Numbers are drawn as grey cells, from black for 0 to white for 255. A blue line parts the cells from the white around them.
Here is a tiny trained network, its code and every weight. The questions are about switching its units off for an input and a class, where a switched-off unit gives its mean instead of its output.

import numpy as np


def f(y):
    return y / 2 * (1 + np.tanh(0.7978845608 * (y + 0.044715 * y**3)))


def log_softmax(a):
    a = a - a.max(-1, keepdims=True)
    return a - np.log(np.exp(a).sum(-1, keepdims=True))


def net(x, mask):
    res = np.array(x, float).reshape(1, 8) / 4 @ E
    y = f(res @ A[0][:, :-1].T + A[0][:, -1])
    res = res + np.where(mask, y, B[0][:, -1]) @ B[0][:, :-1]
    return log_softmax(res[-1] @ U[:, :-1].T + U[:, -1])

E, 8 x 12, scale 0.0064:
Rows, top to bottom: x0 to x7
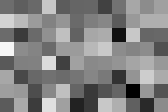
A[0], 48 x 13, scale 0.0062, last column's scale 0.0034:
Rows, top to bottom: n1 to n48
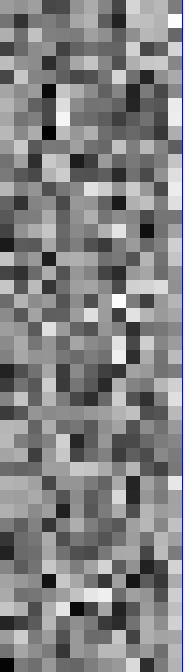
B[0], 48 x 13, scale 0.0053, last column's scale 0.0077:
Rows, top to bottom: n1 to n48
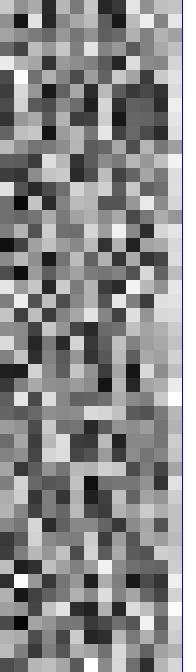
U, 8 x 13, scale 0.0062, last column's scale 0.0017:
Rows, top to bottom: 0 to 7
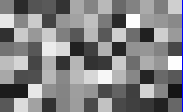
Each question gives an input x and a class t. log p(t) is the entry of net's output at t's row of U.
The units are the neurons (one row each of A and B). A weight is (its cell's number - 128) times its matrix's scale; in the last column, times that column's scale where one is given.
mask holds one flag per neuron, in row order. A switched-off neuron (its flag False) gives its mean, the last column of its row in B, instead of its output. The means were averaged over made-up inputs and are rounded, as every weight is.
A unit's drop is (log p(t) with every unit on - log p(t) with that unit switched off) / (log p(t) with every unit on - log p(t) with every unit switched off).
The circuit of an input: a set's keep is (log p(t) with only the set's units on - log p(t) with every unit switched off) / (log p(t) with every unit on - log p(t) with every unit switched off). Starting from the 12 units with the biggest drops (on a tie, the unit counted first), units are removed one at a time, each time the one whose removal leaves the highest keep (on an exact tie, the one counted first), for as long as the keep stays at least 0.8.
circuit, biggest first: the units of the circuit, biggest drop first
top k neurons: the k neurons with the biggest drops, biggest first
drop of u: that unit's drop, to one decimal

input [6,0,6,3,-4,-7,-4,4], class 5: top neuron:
n41
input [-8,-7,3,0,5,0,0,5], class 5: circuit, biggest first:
n41, n30
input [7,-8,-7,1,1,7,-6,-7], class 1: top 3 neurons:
n21, n5, n1
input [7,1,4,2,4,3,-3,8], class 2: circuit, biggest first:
n48, n40
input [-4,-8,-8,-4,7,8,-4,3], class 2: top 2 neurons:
n40, n48
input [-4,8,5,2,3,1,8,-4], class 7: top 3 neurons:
n8, n9, n7
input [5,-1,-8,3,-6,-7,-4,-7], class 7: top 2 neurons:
n10, n42
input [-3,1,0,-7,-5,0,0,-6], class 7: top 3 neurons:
n42, n7, n10
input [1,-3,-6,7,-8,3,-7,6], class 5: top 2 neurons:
n14, n28
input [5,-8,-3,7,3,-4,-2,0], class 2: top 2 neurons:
n22, n17
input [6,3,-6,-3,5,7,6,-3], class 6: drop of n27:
0.1
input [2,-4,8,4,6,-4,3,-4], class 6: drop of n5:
0.1
